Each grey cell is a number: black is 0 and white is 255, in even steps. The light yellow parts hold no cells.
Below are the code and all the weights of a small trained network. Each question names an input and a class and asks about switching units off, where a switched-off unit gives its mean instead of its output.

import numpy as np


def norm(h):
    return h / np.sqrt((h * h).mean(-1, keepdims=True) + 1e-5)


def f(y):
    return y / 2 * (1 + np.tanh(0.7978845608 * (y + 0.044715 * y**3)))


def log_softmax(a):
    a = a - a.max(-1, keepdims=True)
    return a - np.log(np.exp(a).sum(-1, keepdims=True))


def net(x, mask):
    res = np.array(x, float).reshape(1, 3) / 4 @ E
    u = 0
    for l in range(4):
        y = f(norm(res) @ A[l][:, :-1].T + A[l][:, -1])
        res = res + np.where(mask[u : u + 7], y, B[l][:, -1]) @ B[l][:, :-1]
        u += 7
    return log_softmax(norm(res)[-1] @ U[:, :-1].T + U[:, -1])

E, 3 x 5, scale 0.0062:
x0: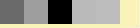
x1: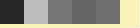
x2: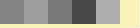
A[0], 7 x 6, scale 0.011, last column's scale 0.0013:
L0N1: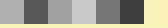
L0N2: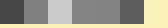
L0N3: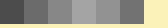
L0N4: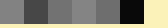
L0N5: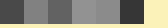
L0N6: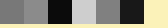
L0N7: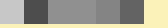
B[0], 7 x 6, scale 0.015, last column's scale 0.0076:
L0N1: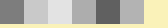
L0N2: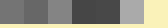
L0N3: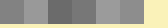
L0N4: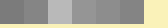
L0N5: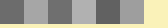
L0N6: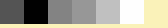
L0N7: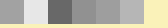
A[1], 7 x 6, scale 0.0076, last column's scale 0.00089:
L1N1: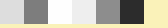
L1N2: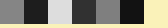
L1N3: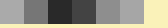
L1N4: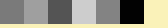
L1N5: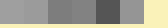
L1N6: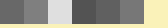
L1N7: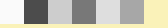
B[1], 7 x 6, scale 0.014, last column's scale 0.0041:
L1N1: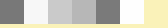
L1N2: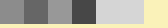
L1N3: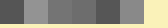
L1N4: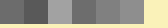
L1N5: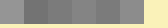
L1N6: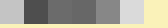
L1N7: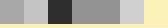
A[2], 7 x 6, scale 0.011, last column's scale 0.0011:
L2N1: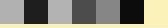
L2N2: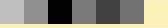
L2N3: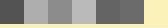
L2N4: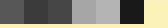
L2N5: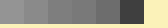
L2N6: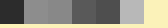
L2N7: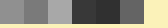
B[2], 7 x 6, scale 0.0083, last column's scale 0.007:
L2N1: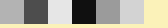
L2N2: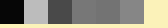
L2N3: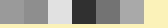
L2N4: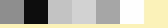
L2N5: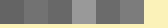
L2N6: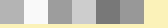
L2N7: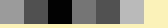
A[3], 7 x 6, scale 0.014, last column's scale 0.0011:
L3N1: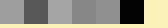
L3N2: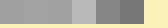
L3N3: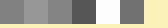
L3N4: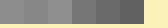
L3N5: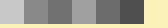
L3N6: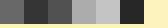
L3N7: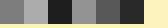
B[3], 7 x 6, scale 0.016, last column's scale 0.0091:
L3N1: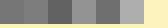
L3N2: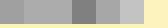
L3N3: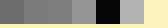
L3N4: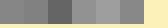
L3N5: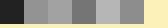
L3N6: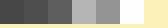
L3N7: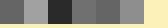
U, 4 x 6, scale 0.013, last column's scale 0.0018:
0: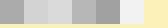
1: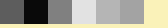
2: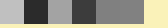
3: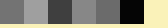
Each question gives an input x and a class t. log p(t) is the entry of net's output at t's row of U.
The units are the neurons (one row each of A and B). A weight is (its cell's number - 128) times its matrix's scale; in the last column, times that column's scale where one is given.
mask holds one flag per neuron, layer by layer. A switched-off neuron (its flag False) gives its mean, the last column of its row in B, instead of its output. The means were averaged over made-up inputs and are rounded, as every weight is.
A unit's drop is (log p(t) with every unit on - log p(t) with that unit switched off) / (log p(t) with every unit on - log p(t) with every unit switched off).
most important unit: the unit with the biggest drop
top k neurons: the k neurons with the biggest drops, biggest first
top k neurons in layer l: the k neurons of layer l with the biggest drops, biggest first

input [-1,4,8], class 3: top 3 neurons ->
(L0N6 L0N1 L0N4)
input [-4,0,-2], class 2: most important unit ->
L0N2
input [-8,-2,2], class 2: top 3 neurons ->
(L0N2 L1N6 L1N2)
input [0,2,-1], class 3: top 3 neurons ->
(L0N6 L0N2 L1N1)
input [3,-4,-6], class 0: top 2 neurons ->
(L0N1 L1N1)
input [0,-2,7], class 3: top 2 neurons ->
(L0N6 L0N1)
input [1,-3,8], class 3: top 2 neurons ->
(L0N6 L0N1)
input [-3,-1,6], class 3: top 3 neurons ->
(L0N6 L1N7 L3N3)
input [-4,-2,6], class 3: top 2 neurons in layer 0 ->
(L0N1 L0N6)
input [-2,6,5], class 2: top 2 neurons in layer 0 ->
(L0N7 L0N2)
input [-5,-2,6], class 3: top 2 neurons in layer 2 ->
(L2N2 L2N4)
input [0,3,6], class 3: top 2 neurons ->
(L0N6 L1N1)
